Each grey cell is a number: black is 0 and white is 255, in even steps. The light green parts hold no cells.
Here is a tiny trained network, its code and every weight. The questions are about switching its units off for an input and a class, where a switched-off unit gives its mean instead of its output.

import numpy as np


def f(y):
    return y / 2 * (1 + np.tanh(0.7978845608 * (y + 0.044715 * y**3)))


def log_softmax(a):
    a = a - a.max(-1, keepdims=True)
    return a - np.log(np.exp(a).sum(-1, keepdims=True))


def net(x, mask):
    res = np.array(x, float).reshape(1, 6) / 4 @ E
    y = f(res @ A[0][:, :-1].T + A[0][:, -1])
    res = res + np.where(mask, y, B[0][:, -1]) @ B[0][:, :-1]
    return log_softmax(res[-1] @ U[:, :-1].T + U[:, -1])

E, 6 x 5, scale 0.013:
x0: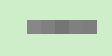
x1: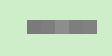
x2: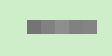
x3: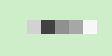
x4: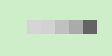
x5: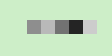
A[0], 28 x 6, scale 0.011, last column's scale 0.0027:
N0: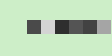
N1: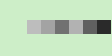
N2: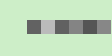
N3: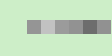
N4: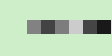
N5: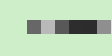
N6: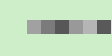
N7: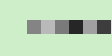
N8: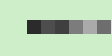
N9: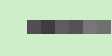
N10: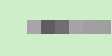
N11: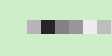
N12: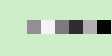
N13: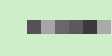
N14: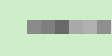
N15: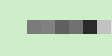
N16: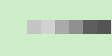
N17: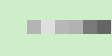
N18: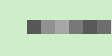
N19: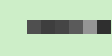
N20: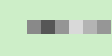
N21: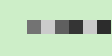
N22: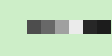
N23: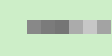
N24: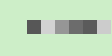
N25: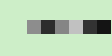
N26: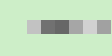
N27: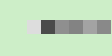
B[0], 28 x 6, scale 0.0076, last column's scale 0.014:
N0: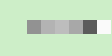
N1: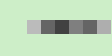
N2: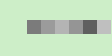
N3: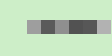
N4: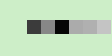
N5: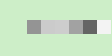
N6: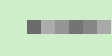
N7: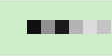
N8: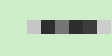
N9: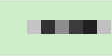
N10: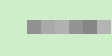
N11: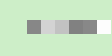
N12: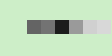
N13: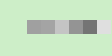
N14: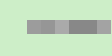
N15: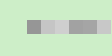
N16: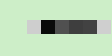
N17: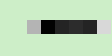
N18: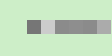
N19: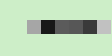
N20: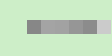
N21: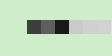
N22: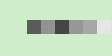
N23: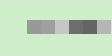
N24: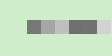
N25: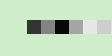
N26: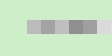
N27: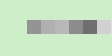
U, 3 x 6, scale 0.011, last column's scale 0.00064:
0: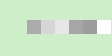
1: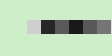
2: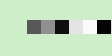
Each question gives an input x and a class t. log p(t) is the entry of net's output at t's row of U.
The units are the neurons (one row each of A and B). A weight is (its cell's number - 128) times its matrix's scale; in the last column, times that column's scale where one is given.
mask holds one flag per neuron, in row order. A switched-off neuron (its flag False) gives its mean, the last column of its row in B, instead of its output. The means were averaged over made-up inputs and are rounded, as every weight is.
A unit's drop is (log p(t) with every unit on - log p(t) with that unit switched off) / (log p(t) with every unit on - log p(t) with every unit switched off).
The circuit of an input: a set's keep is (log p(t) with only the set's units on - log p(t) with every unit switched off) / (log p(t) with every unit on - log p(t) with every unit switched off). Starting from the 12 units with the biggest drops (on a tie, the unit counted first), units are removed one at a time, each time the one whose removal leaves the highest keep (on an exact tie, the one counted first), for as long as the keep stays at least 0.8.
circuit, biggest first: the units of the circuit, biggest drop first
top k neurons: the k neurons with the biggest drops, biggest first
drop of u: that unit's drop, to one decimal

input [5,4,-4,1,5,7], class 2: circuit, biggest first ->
N12
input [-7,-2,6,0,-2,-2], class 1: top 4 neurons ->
N7; N21; N12; N25
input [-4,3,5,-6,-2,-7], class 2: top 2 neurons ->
N25; N22
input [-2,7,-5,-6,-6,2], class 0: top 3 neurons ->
N5; N0; N17
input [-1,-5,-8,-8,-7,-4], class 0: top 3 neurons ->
N15; N5; N0
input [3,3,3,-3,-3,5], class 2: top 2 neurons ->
N21; N7
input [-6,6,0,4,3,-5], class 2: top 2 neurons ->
N25; N4
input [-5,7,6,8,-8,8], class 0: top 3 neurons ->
N11; N17; N26
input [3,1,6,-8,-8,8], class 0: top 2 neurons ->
N5; N0
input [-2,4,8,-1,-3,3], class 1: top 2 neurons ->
N25; N4
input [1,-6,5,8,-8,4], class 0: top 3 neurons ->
N11; N17; N26
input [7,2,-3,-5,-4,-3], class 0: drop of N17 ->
0.1
